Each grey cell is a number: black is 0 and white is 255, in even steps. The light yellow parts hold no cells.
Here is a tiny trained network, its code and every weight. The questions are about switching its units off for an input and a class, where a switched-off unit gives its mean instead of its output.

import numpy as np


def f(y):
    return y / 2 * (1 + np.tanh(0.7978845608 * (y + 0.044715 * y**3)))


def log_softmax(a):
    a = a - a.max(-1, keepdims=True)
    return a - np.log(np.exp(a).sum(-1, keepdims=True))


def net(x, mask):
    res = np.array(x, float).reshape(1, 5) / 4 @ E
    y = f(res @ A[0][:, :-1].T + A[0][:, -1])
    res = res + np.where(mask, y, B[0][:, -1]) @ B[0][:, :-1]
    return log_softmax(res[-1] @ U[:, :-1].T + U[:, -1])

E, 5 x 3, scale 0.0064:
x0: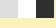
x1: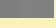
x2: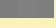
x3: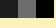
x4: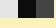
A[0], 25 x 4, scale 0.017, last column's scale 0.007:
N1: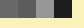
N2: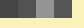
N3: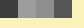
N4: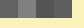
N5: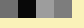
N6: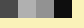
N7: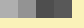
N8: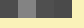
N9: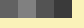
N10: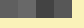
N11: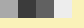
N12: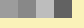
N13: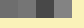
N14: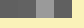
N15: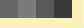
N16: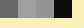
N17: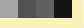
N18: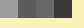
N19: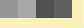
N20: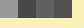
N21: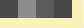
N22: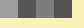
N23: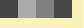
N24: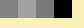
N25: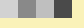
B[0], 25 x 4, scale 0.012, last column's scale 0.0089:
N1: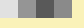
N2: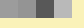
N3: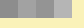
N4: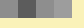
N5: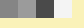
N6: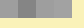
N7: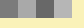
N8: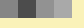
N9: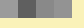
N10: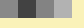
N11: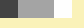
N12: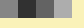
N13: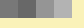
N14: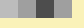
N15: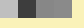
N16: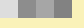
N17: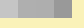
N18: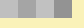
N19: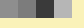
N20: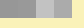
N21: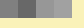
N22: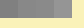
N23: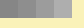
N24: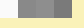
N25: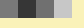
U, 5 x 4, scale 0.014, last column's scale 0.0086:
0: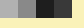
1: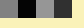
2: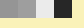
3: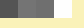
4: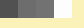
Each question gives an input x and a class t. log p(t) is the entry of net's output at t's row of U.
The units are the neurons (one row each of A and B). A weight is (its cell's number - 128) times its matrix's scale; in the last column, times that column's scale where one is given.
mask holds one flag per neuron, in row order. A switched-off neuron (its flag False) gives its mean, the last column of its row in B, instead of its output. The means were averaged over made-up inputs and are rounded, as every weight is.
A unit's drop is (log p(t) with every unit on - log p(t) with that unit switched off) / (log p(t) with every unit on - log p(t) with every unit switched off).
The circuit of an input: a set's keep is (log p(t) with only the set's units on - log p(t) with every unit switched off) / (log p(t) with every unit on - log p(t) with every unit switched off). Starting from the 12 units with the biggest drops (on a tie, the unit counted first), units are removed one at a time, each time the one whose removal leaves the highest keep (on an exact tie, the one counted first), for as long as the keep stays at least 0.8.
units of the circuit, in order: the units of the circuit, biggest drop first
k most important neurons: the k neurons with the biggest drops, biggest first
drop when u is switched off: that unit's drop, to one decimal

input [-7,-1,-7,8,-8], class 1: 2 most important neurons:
(N8; N10)
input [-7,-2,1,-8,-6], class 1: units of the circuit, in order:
(N12)
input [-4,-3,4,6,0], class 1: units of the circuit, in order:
(N10; N8)
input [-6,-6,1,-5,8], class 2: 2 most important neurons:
(N11; N20)
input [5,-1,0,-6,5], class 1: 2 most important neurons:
(N25; N5)
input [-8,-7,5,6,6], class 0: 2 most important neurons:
(N5; N2)
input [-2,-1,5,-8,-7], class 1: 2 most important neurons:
(N12; N25)
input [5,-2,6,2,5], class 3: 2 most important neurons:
(N11; N5)
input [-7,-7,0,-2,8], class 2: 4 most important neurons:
(N11; N20; N18; N17)
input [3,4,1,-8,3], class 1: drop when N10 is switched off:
0.0
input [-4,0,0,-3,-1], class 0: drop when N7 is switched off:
-0.1
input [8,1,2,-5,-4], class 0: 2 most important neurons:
(N11; N19)
